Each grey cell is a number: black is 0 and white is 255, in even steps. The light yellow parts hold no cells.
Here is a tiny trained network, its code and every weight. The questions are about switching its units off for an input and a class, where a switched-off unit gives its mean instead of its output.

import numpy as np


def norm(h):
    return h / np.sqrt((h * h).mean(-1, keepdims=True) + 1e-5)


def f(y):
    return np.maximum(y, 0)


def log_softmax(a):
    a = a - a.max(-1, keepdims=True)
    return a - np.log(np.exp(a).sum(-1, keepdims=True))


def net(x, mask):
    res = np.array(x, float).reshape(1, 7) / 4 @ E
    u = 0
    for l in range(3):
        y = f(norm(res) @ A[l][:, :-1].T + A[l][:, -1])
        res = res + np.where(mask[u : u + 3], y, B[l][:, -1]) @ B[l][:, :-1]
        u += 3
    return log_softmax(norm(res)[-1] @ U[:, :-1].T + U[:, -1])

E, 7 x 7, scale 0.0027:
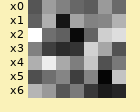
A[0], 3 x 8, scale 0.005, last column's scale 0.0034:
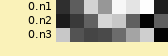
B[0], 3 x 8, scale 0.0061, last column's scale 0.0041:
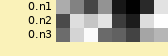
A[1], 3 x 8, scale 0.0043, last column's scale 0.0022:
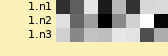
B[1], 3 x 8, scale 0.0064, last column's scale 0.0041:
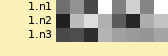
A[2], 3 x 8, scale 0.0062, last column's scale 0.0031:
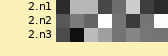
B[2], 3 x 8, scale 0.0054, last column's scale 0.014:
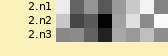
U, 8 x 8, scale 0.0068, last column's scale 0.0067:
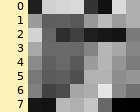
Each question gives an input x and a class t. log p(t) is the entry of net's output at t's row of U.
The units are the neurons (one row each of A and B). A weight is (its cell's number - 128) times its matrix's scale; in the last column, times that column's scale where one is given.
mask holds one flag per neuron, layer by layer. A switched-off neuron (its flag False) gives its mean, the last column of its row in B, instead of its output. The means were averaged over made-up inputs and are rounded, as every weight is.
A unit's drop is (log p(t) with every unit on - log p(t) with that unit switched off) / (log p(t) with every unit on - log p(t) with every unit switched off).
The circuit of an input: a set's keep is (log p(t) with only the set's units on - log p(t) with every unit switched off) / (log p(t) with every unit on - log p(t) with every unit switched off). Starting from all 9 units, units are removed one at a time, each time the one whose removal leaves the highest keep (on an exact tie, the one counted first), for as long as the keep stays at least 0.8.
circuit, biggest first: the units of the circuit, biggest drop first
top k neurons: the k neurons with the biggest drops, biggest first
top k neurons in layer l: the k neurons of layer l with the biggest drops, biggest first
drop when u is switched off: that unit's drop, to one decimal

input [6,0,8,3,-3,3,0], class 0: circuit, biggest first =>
(2.n2; 0.n3)
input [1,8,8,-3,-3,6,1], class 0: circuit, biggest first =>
(2.n2; 0.n3)
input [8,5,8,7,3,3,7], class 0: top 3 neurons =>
(2.n2; 1.n2; 0.n1)
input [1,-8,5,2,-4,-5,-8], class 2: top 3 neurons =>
(0.n1; 1.n1; 2.n2)
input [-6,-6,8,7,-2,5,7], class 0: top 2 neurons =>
(2.n2; 1.n2)
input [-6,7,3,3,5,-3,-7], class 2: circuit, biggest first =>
(0.n1; 1.n1)
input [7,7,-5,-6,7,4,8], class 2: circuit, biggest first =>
(0.n2; 1.n2)
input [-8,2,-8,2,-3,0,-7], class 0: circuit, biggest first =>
(0.n2)
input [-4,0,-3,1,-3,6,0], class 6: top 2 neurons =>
(1.n1; 0.n1)
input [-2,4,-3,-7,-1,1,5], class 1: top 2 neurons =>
(0.n1; 2.n2)
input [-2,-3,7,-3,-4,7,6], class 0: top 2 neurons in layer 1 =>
(1.n2; 1.n3)
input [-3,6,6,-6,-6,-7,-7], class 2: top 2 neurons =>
(0.n1; 1.n1)
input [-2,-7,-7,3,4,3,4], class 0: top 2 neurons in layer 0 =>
(0.n2; 0.n1)
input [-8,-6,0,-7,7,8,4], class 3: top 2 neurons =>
(0.n1; 1.n1)
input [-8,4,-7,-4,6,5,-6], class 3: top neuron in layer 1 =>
(1.n2)
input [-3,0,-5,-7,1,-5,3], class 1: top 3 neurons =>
(2.n2; 0.n1; 1.n2)
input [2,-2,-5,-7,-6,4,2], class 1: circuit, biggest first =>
(2.n2; 1.n2)
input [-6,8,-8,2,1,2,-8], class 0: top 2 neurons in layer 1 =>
(1.n3; 1.n1)
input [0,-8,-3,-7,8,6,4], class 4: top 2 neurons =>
(0.n1; 0.n2)
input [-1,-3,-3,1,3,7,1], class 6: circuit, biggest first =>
(1.n1; 0.n1)
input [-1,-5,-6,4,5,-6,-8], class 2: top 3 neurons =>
(0.n1; 0.n2; 1.n1)
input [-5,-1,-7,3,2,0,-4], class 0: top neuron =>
(0.n2)
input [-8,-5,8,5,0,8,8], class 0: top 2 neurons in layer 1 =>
(1.n2; 1.n3)
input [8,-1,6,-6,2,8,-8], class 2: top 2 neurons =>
(0.n1; 0.n2)
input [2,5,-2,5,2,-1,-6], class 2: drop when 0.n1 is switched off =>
0.8
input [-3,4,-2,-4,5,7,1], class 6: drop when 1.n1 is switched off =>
0.2
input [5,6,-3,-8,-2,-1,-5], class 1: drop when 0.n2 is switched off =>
0.1
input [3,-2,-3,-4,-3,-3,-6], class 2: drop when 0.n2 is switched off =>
0.0
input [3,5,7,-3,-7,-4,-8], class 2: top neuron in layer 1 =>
(1.n1)
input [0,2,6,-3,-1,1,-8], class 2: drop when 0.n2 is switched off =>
0.1
